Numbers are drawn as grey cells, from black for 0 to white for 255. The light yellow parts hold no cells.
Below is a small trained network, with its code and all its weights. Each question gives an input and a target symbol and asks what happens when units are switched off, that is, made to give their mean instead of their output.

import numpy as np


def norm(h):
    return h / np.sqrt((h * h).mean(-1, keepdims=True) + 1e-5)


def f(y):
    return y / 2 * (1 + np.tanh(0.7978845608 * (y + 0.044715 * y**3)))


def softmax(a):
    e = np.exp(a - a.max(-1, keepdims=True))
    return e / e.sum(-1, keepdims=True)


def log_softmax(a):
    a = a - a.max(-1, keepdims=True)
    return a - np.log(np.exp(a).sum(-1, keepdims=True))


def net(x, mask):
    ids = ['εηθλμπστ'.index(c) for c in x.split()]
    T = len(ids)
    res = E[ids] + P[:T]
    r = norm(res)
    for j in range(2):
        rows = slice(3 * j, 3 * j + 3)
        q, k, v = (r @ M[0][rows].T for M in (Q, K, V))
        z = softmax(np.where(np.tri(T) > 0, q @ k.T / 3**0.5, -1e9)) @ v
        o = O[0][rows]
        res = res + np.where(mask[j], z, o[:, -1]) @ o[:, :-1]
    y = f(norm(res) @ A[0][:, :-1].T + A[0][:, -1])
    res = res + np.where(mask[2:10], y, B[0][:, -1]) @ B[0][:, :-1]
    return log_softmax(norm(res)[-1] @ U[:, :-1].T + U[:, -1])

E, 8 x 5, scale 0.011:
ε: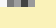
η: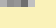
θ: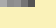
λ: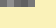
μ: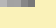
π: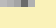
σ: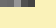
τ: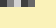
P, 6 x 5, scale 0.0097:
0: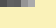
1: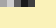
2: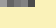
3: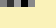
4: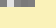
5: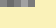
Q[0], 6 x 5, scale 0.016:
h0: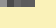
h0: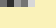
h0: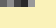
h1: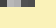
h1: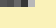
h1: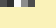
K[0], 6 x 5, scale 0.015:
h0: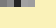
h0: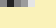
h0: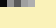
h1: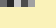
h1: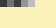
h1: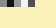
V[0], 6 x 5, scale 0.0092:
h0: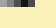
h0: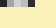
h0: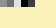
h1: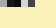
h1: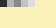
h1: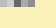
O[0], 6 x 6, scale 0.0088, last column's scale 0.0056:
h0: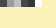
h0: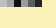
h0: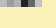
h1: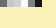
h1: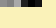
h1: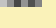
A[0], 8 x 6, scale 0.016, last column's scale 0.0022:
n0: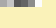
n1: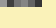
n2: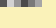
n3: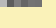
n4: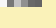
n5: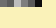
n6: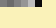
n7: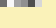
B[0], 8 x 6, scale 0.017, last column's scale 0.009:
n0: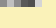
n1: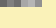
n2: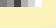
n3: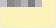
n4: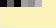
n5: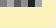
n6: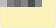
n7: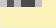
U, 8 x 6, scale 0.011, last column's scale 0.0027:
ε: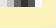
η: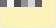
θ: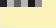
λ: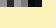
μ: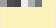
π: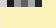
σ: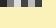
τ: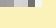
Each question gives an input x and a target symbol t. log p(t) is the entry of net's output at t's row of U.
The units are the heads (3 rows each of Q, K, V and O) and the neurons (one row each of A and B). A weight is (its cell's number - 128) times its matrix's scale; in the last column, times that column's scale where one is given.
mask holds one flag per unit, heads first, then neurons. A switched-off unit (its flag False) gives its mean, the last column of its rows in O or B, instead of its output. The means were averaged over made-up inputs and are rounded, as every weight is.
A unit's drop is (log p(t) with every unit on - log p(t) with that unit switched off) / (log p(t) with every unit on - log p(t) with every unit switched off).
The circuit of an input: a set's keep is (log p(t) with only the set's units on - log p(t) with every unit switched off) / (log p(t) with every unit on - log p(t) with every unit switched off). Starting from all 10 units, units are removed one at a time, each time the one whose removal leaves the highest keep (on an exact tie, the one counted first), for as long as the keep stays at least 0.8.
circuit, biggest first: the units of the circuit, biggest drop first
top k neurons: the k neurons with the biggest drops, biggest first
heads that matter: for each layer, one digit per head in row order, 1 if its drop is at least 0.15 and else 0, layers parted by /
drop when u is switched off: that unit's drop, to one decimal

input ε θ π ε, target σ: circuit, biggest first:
h0
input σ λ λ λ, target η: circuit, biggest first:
n2, h1, h0
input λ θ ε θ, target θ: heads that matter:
01
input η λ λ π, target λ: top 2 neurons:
n2, n5
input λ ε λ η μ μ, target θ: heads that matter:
00
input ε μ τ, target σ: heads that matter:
01
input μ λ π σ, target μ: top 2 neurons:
n1, n7
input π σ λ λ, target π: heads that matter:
10
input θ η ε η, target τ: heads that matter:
01
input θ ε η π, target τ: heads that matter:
01
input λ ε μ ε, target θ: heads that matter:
01
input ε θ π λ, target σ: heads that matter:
10
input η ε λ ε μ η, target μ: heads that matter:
11
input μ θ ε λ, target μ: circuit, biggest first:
h0
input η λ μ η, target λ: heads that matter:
11
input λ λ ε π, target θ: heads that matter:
01
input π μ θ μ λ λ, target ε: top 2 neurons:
n4, n2
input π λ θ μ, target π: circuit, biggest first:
h0, n2
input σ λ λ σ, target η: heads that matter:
11
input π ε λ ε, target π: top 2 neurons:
n2, n3
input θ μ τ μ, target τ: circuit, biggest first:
h1
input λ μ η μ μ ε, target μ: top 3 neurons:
n4, n3, n7
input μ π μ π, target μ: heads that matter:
10
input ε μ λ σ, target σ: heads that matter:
00
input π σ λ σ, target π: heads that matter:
10
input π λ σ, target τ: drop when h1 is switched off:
0.8
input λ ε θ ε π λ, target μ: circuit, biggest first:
n0
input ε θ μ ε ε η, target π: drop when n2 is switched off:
0.3
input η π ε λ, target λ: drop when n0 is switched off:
0.1
